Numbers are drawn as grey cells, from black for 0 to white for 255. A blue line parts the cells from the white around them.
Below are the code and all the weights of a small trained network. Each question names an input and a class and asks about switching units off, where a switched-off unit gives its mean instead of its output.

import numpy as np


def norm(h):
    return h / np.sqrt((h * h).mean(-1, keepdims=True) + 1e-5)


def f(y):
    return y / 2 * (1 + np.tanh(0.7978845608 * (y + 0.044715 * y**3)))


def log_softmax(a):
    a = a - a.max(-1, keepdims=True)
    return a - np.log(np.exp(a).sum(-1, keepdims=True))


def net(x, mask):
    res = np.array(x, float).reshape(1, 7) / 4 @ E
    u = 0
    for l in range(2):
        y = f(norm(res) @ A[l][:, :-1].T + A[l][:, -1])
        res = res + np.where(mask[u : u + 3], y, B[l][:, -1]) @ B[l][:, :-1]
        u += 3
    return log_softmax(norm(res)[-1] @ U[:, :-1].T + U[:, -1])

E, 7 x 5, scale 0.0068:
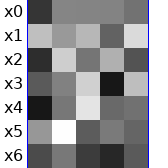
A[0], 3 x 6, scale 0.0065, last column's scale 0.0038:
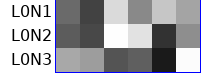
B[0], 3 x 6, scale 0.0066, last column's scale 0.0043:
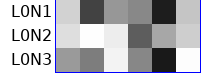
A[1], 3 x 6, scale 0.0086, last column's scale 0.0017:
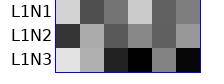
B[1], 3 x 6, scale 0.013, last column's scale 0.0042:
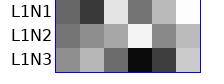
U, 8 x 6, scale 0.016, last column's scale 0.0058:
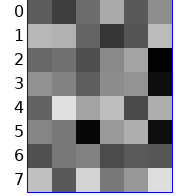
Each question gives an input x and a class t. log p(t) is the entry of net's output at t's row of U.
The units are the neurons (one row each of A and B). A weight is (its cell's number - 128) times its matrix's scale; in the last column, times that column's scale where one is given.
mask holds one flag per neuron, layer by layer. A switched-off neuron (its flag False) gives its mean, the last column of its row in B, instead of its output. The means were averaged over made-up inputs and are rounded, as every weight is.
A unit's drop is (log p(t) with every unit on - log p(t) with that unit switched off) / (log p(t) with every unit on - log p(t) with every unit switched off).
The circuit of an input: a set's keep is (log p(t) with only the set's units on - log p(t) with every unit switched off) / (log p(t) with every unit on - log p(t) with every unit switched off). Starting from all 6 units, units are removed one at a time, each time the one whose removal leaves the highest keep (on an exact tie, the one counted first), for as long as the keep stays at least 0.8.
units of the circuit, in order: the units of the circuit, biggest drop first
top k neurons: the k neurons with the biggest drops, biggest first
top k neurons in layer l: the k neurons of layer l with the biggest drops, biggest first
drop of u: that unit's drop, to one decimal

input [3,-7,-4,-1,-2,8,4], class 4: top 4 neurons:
[L1N2 L0N3 L0N2 L0N1]
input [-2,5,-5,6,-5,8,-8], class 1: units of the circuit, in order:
[L1N3 L0N3 L1N1]
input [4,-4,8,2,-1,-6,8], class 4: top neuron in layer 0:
[L0N1]
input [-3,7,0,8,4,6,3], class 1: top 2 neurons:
[L1N1 L1N3]
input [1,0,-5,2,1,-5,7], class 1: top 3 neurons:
[L1N1 L1N2 L0N3]
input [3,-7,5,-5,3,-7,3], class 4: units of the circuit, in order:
[L0N2 L1N2]
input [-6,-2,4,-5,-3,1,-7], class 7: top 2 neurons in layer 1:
[L1N1 L1N2]
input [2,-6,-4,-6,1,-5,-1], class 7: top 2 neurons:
[L0N2 L1N1]
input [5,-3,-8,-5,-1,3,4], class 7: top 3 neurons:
[L0N3 L1N1 L0N2]
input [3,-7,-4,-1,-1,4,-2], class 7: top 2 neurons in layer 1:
[L1N1 L1N3]
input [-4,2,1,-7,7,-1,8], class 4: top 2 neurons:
[L1N1 L0N1]
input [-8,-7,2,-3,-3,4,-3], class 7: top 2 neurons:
[L1N1 L0N3]
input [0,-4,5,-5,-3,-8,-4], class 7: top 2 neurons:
[L1N1 L0N2]
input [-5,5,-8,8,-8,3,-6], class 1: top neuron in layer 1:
[L1N3]
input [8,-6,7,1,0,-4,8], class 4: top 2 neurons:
[L1N2 L1N1]
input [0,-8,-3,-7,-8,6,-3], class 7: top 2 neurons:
[L1N1 L0N3]
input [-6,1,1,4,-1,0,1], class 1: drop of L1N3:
0.1
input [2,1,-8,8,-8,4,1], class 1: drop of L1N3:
0.2
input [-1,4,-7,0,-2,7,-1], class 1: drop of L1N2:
0.0
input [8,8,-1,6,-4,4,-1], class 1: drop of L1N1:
0.1
